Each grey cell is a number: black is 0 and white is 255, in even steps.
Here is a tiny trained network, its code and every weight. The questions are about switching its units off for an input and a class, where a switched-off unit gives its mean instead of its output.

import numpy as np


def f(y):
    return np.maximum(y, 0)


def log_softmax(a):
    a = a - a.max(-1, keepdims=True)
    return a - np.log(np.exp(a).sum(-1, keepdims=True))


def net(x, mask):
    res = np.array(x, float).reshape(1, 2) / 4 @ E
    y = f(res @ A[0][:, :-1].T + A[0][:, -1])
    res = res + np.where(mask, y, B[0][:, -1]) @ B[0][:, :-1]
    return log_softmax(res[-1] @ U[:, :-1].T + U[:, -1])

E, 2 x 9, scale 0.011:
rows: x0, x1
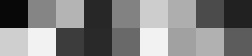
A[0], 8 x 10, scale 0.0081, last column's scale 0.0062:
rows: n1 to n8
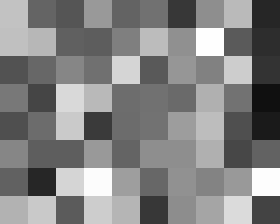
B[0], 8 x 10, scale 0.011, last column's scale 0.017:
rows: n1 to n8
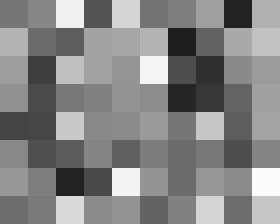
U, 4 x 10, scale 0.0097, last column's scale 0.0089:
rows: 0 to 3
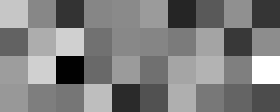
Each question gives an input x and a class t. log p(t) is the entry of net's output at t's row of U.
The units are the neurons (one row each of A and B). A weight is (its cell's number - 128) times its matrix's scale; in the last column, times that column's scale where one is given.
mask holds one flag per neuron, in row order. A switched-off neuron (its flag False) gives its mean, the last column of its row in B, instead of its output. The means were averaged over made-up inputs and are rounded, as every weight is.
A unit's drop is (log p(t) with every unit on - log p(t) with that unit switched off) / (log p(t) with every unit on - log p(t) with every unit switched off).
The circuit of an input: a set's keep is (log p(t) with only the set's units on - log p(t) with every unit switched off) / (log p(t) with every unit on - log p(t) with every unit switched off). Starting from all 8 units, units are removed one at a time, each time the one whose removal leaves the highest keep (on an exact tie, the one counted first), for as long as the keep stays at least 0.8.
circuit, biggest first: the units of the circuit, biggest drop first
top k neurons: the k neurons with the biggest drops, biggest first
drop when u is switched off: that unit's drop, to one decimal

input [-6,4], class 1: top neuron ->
n8
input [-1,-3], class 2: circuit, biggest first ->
n2, n7
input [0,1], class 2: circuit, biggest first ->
n1, n2
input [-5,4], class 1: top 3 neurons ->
n7, n8, n1
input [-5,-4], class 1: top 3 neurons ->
n8, n1, n2
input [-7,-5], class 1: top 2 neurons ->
n8, n1
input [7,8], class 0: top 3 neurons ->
n2, n8, n1
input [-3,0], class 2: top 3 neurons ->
n5, n3, n4
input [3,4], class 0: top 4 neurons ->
n2, n8, n1, n7
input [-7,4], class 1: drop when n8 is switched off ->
0.2
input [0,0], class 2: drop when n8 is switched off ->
0.2
